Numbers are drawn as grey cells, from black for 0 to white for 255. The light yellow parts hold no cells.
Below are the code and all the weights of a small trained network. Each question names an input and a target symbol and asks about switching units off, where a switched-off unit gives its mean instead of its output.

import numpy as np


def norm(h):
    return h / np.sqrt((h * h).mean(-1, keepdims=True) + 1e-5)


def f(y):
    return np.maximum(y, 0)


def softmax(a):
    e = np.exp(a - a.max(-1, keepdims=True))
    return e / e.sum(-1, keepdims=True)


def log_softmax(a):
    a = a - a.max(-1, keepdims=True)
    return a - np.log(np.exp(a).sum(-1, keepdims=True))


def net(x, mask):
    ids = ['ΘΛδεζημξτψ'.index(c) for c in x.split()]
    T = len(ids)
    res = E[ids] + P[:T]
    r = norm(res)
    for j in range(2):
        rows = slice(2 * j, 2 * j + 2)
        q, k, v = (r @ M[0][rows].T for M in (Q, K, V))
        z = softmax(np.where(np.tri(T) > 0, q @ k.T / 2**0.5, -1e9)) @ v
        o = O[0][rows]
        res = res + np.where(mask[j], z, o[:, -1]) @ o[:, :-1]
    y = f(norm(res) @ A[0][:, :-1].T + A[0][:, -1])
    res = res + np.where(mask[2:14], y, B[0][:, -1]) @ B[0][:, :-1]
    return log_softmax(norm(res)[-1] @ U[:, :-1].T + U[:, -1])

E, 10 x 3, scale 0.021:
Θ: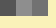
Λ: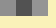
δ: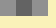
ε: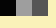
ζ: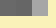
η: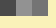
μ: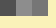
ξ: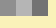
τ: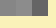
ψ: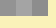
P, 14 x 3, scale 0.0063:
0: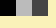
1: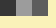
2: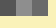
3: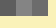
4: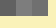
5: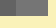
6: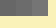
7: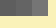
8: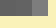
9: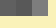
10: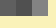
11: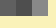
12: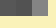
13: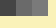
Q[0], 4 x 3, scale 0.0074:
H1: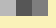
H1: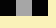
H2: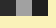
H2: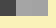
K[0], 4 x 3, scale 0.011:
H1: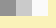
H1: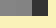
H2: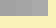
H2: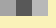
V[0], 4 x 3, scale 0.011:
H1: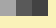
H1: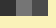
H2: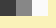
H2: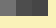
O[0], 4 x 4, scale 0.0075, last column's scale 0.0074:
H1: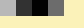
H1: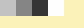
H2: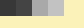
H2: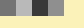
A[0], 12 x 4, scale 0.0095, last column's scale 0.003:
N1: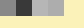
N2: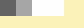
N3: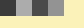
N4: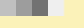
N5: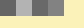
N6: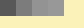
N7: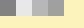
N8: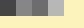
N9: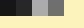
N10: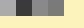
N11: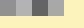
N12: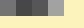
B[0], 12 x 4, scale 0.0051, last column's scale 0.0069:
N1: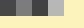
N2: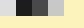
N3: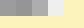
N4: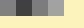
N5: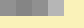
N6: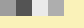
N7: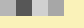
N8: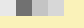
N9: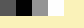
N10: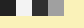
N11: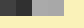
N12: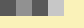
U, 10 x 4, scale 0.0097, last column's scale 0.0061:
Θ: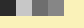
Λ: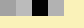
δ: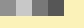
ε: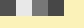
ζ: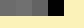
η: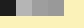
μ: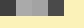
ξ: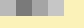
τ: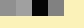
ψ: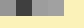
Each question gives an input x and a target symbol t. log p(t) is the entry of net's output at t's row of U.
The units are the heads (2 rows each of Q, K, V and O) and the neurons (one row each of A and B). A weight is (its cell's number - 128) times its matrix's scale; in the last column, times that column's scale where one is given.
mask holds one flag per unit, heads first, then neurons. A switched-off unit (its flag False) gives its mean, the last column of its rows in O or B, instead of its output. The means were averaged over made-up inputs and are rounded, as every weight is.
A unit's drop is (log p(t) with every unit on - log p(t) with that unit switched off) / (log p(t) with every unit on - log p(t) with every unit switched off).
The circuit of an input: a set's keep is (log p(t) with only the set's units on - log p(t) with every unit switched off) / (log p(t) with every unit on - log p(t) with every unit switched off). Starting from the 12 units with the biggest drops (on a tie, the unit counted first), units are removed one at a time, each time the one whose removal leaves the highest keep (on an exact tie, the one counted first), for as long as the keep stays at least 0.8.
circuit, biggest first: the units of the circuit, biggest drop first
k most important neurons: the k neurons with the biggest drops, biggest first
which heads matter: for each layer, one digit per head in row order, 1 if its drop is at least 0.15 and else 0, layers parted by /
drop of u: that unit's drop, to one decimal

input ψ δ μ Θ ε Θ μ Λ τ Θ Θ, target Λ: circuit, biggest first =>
H1, N9, H2
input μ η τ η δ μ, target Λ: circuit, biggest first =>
H1, H2, N9
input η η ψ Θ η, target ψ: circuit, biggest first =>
H2, N8
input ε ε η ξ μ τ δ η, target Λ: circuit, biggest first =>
H1, H2, N9
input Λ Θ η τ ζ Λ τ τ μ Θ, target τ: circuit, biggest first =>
H1, N9
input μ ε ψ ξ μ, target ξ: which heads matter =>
11
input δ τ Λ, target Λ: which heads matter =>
01
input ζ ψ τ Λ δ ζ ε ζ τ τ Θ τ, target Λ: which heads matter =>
00
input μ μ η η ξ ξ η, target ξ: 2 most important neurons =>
N8, N10
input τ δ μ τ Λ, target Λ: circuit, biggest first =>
H2, N9, N10
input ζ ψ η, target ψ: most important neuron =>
N2
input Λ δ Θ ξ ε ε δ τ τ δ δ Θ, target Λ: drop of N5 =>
0.0
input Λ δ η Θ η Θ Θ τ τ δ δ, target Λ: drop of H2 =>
0.4
